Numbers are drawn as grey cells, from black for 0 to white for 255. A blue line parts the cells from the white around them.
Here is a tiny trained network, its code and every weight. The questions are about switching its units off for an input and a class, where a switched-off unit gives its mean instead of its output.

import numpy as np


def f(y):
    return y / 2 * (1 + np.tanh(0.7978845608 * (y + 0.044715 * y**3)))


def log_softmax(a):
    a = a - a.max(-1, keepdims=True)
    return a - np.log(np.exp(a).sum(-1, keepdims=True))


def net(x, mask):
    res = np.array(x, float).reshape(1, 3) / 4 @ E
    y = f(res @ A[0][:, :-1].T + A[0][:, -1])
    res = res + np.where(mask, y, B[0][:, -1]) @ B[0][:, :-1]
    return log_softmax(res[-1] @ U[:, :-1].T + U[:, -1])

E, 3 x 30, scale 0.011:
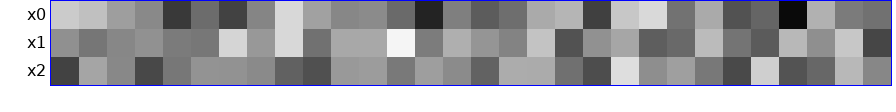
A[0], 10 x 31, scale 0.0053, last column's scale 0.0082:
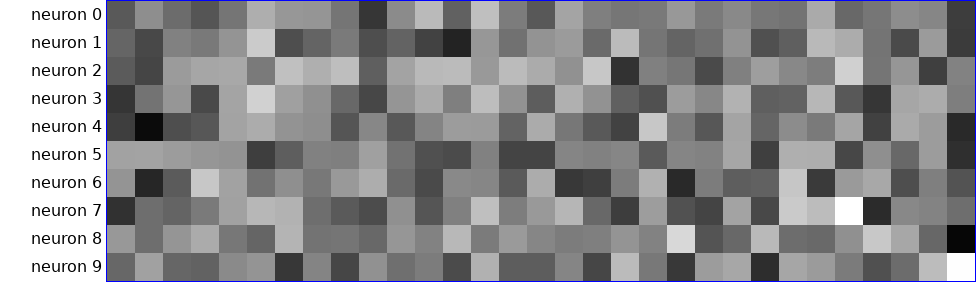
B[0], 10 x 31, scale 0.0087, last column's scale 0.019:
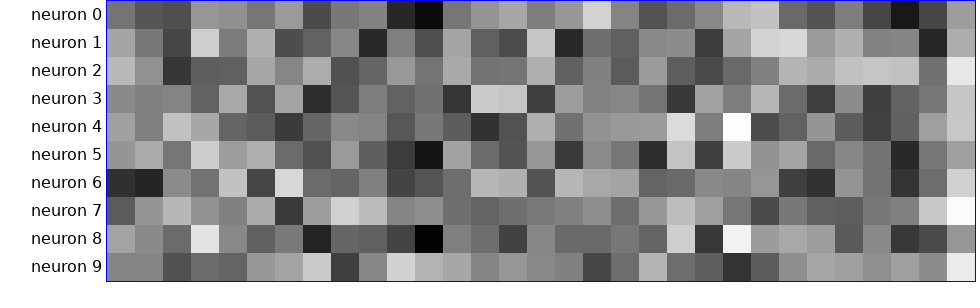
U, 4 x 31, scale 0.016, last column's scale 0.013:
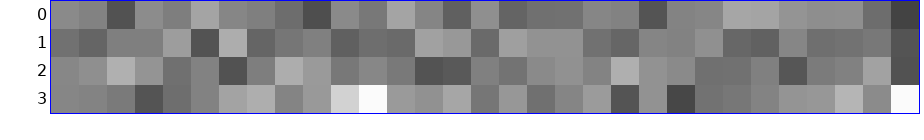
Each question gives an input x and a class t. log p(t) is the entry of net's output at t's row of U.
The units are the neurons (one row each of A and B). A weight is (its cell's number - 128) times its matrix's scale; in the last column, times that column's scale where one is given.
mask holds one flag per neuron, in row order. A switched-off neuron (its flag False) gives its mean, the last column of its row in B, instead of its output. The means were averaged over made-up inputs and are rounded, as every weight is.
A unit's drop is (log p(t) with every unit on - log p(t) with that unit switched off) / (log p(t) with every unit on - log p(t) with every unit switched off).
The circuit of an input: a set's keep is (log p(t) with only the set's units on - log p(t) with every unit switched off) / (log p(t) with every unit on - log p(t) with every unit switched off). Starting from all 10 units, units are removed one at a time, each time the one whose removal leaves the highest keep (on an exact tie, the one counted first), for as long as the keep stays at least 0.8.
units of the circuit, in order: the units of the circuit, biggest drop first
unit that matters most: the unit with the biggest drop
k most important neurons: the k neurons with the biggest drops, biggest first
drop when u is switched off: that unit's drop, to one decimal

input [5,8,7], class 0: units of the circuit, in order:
(neuron 2)
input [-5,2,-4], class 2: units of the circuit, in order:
(neuron 7; neuron 4)
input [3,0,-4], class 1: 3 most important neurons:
(neuron 9; neuron 7; neuron 2)
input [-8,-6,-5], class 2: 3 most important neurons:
(neuron 7; neuron 4; neuron 2)
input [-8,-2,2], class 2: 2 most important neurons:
(neuron 7; neuron 4)
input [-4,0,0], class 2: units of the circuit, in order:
(neuron 4; neuron 7)
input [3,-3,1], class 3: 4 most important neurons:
(neuron 4; neuron 7; neuron 1; neuron 8)
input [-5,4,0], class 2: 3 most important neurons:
(neuron 7; neuron 9; neuron 4)
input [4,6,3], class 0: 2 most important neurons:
(neuron 8; neuron 7)
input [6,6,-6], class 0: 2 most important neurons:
(neuron 7; neuron 3)
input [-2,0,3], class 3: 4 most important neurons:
(neuron 6; neuron 5; neuron 8; neuron 4)
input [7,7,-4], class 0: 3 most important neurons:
(neuron 7; neuron 8; neuron 4)
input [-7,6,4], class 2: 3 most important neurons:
(neuron 7; neuron 4; neuron 9)
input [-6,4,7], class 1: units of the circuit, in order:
(neuron 3)
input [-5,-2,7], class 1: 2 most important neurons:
(neuron 3; neuron 0)
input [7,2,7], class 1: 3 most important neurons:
(neuron 7; neuron 4; neuron 3)
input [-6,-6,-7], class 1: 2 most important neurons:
(neuron 6; neuron 2)
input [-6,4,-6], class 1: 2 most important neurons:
(neuron 6; neuron 9)
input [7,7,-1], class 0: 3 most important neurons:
(neuron 7; neuron 8; neuron 4)
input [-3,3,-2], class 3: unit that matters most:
neuron 1
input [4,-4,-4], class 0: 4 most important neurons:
(neuron 7; neuron 3; neuron 5; neuron 4)
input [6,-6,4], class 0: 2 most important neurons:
(neuron 7; neuron 5)
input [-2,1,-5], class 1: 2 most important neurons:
(neuron 6; neuron 9)
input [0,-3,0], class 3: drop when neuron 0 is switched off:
0.1
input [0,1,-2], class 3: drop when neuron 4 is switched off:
0.1
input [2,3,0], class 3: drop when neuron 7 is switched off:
0.3
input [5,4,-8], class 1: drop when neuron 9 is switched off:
0.0
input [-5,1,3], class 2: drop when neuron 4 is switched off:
0.3
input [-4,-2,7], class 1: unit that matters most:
neuron 3
